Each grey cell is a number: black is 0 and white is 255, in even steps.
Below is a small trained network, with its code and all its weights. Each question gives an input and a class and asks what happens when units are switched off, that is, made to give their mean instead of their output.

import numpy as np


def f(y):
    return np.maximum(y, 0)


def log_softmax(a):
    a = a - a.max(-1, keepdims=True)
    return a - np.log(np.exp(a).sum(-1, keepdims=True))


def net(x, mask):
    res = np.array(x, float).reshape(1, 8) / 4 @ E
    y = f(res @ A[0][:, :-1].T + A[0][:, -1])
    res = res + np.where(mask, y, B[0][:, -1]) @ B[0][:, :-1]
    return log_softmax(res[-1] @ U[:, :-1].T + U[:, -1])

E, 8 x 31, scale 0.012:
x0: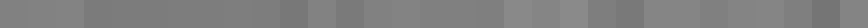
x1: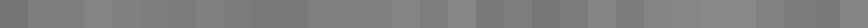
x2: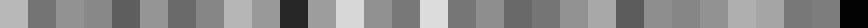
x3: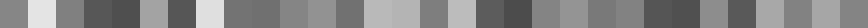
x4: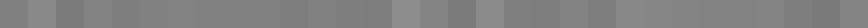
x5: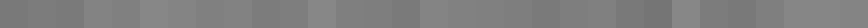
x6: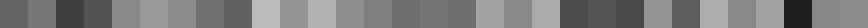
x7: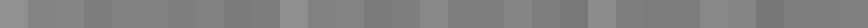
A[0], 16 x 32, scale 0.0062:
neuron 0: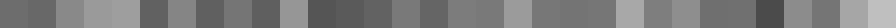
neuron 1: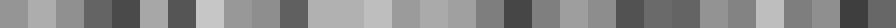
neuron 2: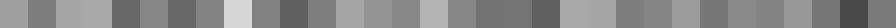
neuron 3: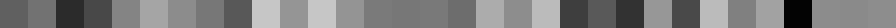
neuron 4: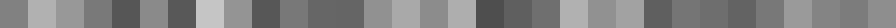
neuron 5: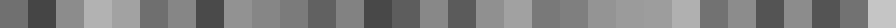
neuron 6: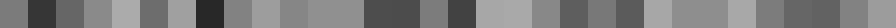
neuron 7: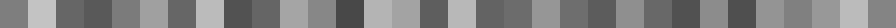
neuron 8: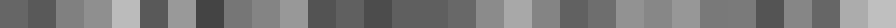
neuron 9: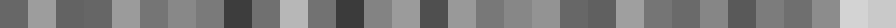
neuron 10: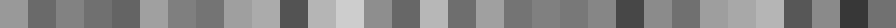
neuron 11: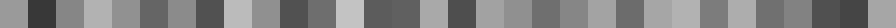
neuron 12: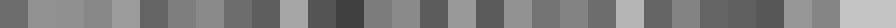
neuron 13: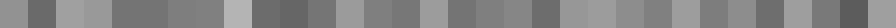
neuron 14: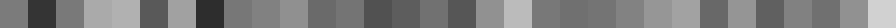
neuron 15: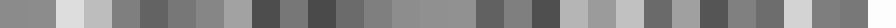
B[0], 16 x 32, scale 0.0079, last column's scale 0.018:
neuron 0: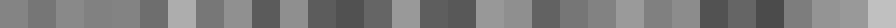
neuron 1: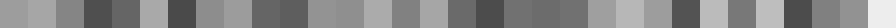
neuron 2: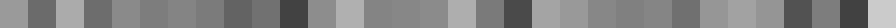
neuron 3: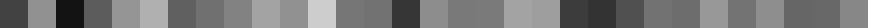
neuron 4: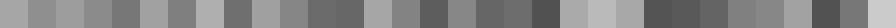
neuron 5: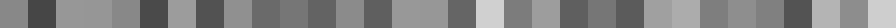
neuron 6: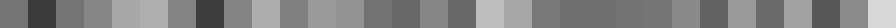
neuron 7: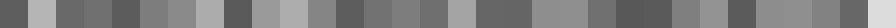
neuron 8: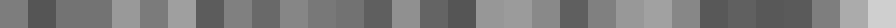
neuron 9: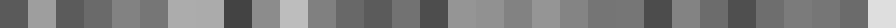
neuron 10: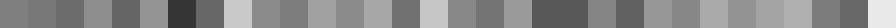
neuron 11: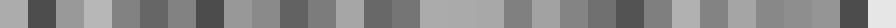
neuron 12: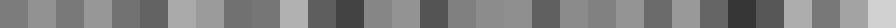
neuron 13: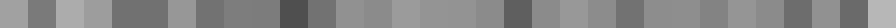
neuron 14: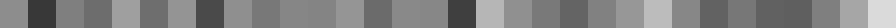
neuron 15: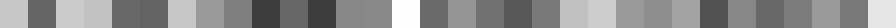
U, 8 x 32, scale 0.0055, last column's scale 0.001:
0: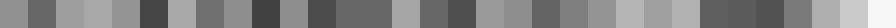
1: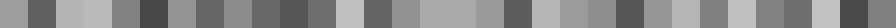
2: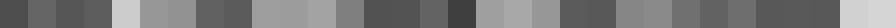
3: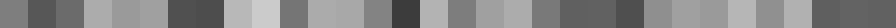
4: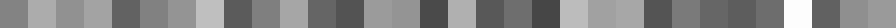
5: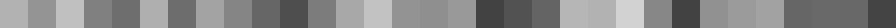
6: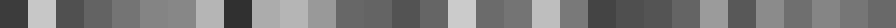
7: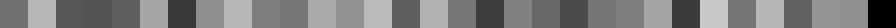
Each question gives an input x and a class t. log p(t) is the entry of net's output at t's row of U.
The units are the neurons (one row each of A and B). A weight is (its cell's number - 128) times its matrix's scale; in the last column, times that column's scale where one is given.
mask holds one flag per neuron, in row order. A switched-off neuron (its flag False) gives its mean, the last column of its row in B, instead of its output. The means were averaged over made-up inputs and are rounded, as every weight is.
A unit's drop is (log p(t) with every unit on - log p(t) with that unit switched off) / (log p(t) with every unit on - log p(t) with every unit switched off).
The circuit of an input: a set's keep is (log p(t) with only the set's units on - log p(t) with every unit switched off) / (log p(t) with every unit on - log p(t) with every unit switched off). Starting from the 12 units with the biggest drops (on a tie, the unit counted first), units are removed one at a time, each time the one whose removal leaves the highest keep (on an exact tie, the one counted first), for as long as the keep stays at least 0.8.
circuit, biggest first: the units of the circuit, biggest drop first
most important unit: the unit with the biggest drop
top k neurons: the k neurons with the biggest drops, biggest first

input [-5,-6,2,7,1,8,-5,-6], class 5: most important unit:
neuron 1
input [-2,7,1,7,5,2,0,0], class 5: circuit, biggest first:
[neuron 1; neuron 3]
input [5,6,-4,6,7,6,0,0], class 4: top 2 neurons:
[neuron 3; neuron 4]
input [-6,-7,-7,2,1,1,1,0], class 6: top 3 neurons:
[neuron 15; neuron 9; neuron 7]
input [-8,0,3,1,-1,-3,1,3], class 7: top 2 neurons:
[neuron 15; neuron 6]
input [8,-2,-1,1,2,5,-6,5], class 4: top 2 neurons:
[neuron 14; neuron 4]
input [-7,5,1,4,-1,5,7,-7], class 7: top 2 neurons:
[neuron 1; neuron 12]
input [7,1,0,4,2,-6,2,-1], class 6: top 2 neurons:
[neuron 10; neuron 7]
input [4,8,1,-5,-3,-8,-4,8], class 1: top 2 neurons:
[neuron 11; neuron 12]
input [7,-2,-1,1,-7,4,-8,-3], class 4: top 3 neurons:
[neuron 4; neuron 14; neuron 8]
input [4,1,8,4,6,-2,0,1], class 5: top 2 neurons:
[neuron 3; neuron 2]
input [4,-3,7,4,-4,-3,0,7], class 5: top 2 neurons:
[neuron 3; neuron 2]
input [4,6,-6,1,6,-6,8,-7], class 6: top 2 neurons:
[neuron 7; neuron 9]
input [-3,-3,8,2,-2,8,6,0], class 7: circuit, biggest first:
[neuron 1]
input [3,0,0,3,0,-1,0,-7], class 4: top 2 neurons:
[neuron 3; neuron 2]
